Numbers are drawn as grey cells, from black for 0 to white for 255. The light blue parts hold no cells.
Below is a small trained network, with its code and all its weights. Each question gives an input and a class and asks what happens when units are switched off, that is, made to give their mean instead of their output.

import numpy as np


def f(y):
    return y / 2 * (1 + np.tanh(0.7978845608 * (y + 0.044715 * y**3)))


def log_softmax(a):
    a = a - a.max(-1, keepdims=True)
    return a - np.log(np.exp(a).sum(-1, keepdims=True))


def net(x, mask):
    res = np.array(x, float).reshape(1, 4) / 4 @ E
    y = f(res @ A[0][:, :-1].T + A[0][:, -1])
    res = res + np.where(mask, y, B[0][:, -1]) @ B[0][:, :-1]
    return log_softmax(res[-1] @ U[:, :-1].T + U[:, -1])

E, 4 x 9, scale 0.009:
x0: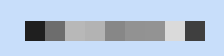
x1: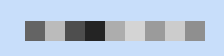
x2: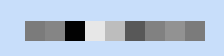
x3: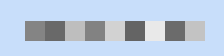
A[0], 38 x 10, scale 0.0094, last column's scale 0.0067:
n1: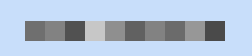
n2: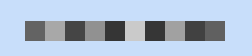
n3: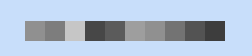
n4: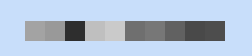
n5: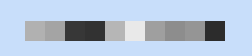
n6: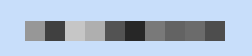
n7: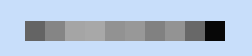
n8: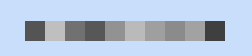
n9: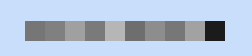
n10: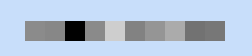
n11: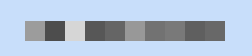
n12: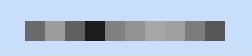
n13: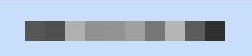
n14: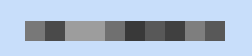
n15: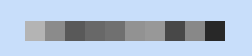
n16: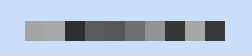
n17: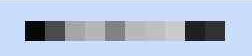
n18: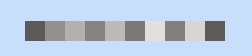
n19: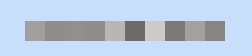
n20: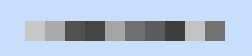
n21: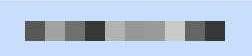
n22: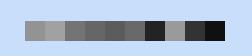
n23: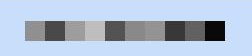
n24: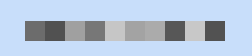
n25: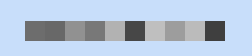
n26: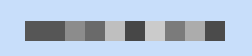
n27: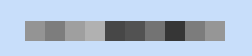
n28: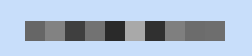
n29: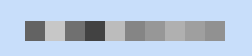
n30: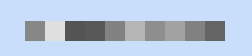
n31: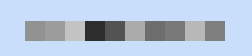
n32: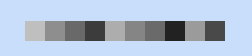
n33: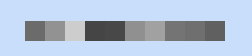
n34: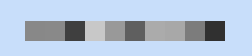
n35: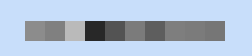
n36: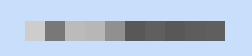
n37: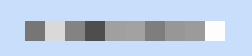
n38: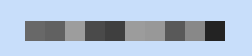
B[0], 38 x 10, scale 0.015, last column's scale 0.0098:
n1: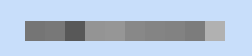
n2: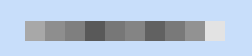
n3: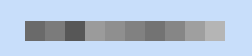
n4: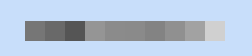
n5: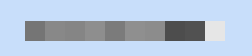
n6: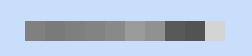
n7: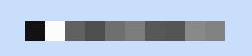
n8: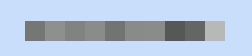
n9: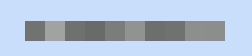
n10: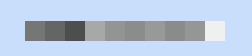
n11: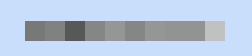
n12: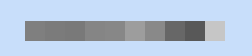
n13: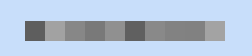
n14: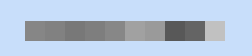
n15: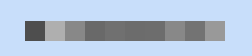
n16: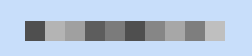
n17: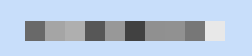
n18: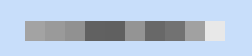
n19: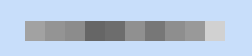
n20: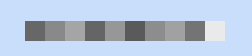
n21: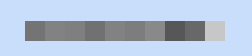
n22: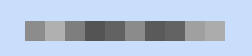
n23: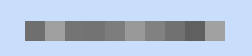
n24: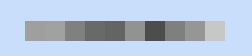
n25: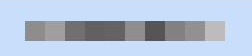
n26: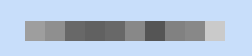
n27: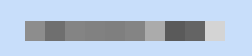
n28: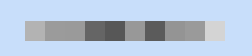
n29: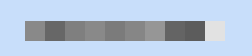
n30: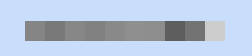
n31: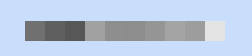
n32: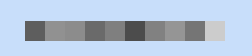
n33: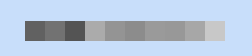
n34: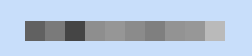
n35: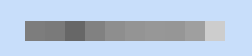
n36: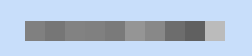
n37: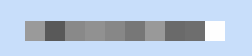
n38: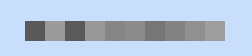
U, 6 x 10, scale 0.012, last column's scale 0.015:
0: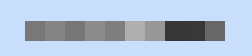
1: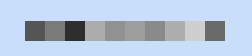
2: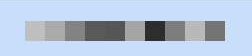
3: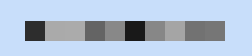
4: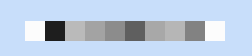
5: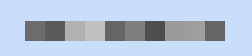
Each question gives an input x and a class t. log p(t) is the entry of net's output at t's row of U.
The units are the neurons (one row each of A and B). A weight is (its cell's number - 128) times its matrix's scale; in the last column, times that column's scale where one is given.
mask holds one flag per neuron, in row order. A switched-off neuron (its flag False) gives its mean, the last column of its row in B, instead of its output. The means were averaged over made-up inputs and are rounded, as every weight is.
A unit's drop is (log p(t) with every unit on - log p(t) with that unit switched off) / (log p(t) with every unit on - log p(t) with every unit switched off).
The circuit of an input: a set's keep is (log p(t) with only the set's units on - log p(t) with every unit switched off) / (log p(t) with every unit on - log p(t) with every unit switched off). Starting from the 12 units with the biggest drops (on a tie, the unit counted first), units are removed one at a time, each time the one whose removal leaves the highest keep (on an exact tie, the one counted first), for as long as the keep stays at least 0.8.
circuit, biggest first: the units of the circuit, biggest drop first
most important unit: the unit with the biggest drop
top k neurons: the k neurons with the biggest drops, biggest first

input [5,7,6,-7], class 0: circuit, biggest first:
n21
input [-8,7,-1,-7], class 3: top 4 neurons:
n16; n20; n32; n15
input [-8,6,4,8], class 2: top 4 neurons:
n18; n24; n19; n26
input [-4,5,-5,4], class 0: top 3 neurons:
n5; n12; n29
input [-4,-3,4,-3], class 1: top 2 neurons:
n17; n4
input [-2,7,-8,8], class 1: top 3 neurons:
n31; n33; n3
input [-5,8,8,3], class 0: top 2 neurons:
n5; n29
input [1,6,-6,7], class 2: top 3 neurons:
n18; n24; n26
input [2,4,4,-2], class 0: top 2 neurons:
n31; n33
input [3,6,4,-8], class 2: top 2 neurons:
n2; n28
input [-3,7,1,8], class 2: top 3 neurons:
n18; n24; n19
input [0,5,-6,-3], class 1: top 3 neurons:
n31; n33; n35
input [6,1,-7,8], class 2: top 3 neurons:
n18; n24; n26
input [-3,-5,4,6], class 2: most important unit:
n19
